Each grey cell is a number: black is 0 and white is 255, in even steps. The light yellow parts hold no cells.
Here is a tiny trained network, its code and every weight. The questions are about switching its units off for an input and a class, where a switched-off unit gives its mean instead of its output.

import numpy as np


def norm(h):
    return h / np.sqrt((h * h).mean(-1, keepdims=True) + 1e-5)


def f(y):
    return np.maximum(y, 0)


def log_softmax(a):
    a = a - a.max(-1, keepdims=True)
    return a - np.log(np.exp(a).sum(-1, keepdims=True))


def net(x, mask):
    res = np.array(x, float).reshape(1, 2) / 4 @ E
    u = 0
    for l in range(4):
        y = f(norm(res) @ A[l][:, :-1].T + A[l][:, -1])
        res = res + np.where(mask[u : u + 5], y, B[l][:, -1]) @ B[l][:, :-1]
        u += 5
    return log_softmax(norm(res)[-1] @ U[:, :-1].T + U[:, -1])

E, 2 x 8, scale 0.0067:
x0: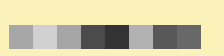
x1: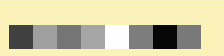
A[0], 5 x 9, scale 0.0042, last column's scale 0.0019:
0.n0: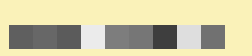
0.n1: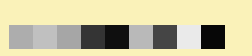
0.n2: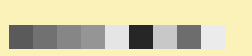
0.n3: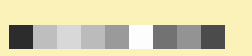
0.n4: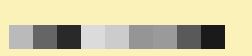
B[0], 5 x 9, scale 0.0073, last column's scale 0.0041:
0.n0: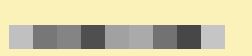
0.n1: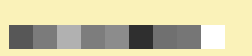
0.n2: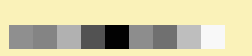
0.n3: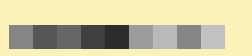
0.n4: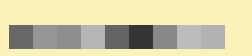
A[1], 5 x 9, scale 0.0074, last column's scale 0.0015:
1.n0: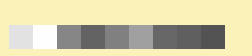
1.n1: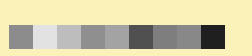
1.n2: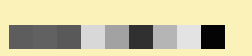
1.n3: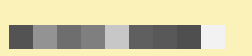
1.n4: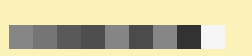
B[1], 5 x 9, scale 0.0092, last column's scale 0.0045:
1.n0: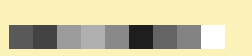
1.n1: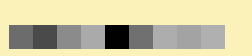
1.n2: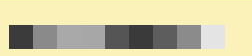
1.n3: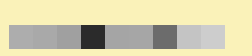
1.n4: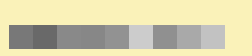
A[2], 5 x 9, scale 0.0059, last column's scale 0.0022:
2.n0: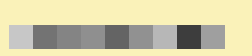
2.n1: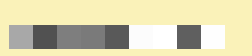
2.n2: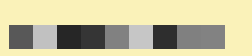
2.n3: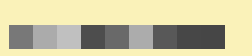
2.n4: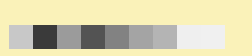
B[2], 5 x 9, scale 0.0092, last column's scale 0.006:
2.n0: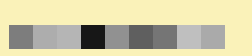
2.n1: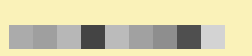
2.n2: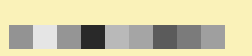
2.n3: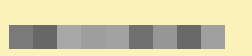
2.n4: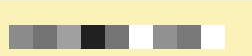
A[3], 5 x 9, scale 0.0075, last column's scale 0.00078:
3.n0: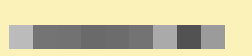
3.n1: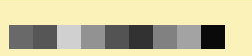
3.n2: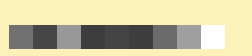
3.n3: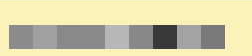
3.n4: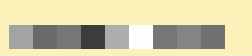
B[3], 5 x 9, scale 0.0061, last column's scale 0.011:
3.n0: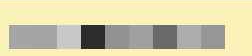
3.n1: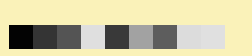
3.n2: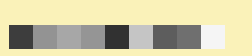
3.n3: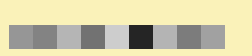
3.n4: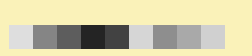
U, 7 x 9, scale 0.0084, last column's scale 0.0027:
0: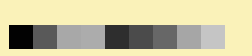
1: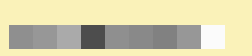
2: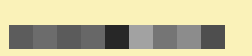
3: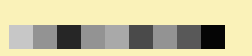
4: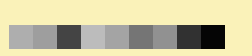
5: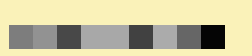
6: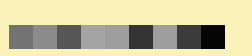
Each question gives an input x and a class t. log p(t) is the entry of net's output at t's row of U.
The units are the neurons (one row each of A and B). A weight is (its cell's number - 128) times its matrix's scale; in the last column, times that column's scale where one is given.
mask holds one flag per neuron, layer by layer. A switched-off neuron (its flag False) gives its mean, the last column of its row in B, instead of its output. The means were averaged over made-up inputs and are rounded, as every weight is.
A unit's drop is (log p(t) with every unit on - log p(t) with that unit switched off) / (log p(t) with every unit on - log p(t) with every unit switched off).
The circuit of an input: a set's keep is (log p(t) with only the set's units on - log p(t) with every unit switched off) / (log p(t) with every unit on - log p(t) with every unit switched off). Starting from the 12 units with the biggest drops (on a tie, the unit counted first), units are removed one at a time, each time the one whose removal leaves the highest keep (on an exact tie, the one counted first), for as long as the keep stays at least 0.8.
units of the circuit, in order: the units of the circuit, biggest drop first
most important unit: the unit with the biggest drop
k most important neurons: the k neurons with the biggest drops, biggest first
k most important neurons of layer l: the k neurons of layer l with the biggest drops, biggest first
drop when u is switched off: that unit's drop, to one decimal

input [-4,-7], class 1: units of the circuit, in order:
[1.n0; 2.n1; 3.n1]
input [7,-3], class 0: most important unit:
1.n0
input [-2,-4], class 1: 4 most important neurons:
[1.n0; 0.n4; 0.n1; 2.n1]
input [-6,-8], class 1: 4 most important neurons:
[1.n0; 0.n1; 2.n1; 0.n4]
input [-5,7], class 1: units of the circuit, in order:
[1.n3; 3.n1]
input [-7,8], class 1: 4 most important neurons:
[1.n3; 0.n0; 1.n0; 0.n1]
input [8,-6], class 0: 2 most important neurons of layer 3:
[3.n4; 3.n1]
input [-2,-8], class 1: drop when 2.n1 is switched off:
0.2
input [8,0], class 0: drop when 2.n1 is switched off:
0.0
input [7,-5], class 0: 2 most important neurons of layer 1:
[1.n0; 1.n3]
